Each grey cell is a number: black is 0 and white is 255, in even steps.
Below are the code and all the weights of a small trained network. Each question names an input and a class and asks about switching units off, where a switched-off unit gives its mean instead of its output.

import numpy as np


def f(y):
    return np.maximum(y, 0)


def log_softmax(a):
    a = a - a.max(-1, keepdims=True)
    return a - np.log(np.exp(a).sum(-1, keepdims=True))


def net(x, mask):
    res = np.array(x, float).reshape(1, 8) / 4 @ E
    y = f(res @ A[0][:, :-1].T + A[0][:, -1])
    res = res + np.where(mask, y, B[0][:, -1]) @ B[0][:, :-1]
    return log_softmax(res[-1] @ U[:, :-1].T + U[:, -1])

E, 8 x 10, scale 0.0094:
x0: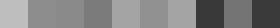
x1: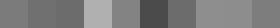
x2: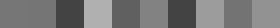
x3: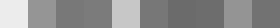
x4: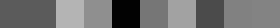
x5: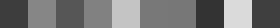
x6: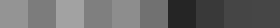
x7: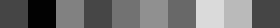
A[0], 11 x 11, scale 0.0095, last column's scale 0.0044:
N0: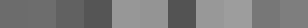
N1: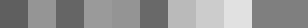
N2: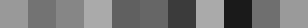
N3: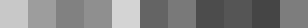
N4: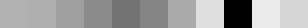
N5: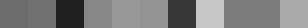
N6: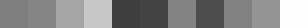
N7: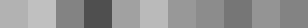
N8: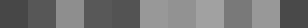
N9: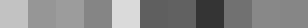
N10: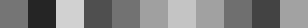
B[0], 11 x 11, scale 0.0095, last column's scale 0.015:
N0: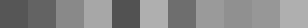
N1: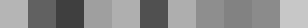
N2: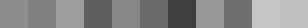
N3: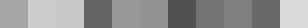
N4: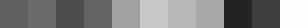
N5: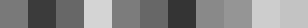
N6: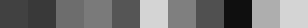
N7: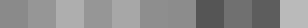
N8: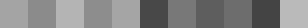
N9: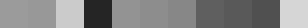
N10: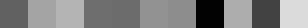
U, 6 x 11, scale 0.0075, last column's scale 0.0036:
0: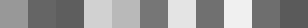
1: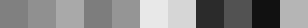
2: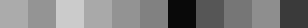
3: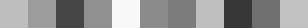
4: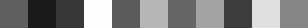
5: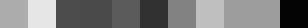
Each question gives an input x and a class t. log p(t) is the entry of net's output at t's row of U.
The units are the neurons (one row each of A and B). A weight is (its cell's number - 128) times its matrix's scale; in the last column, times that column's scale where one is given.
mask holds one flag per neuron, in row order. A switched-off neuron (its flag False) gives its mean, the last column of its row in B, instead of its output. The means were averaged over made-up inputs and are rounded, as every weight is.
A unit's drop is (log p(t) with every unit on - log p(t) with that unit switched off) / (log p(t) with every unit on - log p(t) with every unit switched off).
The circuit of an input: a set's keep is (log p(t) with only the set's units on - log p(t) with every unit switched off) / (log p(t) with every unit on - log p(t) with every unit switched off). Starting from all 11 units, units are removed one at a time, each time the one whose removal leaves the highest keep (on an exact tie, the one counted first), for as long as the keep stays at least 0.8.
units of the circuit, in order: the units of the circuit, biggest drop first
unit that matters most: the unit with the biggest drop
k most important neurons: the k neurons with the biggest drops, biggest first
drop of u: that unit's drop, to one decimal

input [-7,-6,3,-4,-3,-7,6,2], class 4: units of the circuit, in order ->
[N5]
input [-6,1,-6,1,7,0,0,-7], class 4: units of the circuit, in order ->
[N10, N6]
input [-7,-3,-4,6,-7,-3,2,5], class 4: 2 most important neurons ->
[N5, N0]
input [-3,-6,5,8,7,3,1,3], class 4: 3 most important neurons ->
[N9, N3, N10]
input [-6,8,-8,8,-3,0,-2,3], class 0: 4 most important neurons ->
[N4, N6, N2, N1]
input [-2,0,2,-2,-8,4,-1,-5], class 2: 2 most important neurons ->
[N4, N5]
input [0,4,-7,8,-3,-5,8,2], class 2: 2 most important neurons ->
[N2, N3]
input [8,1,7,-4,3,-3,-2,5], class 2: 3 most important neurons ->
[N4, N9, N2]
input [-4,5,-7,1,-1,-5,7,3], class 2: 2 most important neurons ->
[N2, N6]
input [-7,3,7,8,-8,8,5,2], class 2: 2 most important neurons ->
[N3, N9]
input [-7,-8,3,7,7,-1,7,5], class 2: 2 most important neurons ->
[N4, N2]
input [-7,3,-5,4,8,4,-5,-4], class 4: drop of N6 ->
0.1
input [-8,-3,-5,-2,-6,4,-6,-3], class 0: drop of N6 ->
0.4
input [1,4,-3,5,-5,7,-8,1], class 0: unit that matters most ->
N4
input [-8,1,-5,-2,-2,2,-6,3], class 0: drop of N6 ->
0.2
